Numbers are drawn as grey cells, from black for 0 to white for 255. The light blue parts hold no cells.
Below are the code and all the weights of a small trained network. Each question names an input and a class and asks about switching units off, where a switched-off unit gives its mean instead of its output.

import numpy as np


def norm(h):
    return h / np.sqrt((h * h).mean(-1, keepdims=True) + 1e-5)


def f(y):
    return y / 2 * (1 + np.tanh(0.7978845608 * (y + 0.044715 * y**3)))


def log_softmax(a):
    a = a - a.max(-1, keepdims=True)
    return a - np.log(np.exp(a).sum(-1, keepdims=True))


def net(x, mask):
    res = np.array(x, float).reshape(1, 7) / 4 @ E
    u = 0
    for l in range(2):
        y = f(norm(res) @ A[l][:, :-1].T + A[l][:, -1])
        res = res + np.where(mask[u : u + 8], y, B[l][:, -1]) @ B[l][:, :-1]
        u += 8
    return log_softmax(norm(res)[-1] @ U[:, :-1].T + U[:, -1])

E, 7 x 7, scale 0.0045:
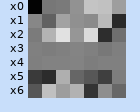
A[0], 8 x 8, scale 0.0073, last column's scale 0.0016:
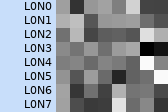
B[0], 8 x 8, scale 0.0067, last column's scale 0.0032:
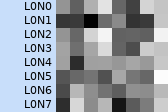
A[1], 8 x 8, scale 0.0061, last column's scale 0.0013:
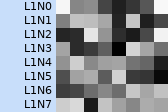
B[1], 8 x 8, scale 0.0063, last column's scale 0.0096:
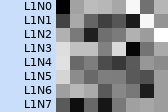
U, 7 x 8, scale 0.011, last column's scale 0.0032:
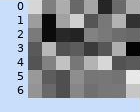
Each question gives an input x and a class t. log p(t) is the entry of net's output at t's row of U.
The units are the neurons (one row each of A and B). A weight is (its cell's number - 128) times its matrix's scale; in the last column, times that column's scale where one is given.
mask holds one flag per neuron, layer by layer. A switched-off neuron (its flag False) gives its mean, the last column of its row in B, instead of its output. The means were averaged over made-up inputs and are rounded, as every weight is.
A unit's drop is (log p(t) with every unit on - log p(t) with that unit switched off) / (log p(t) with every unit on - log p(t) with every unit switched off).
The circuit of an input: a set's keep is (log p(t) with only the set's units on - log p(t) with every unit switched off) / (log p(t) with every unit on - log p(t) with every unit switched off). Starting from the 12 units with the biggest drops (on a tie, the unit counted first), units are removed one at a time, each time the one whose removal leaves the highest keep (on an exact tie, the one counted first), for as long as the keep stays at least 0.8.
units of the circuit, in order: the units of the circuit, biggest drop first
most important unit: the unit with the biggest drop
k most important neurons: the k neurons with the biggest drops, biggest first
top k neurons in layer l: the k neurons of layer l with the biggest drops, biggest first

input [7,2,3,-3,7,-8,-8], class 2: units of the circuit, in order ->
(L1N7 L1N0)
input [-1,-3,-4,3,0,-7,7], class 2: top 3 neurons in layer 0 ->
(L0N1 L0N7 L0N6)
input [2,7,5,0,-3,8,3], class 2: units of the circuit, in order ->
(L1N2)
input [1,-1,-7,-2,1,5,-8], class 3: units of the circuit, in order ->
(L0N7 L0N6)
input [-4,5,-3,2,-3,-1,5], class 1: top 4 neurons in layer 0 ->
(L0N0 L0N3 L0N7 L0N6)
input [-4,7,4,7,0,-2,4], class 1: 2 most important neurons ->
(L0N3 L1N3)
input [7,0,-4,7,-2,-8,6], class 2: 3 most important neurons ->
(L1N7 L1N0 L0N7)
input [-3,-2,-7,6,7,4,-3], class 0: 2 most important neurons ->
(L1N3 L0N1)
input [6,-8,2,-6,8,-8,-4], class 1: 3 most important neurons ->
(L0N2 L0N4 L1N2)
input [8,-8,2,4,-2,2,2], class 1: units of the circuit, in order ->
(L0N2 L0N4)
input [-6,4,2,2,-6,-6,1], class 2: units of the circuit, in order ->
(L1N7 L0N2)
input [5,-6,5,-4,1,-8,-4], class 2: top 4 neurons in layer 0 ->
(L0N1 L0N0 L0N3 L0N5)
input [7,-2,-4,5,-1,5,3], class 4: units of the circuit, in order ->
(L1N6 L0N1)
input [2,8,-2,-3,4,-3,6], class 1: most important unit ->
L0N0
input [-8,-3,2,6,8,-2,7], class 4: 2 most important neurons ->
(L1N0 L0N7)
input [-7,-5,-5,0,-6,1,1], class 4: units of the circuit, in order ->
(L1N0 L0N0)
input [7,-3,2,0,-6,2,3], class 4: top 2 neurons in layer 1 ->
(L1N3 L1N6)
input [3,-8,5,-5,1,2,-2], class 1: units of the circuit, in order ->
(L0N4 L0N2)
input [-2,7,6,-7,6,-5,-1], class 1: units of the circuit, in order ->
(L0N3 L1N3)
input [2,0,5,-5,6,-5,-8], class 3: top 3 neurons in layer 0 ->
(L0N7 L0N6 L0N5)
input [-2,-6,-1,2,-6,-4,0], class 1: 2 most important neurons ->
(L0N2 L0N4)
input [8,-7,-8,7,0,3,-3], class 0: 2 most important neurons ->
(L1N3 L1N6)
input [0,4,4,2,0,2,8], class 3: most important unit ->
L1N1
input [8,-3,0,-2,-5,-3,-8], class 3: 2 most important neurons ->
(L0N7 L1N0)
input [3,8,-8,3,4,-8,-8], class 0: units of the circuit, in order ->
(L1N3 L1N2)
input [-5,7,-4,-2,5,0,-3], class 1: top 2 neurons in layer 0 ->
(L0N0 L0N3)
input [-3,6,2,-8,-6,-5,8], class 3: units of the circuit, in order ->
(L1N1)
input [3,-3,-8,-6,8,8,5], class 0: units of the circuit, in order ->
(L1N3 L1N6 L0N7)
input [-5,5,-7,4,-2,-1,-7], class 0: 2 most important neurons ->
(L1N3 L0N2)
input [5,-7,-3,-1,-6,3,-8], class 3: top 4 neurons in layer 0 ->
(L0N7 L0N6 L0N0 L0N3)
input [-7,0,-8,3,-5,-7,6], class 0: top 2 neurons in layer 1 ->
(L1N3 L1N2)
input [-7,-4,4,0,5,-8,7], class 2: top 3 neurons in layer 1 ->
(L1N7 L1N3 L1N4)
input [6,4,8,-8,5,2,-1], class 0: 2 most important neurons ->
(L1N0 L1N5)
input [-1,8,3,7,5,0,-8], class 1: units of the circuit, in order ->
(L0N3)
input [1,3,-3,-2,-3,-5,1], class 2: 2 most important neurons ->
(L1N7 L0N2)
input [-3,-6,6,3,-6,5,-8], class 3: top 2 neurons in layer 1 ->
(L1N3 L1N2)
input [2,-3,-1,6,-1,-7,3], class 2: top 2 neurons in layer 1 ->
(L1N7 L1N0)
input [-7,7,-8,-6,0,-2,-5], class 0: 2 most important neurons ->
(L1N3 L0N2)
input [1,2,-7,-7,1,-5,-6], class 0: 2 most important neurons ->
(L1N3 L1N2)
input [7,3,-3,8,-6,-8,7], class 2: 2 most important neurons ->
(L1N7 L1N0)
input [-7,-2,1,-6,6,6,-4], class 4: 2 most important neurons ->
(L1N0 L0N1)
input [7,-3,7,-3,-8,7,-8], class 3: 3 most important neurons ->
(L0N7 L0N6 L1N3)
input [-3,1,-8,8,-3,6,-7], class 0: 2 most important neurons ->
(L1N3 L0N1)
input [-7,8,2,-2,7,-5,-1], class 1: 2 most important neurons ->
(L0N3 L0N0)
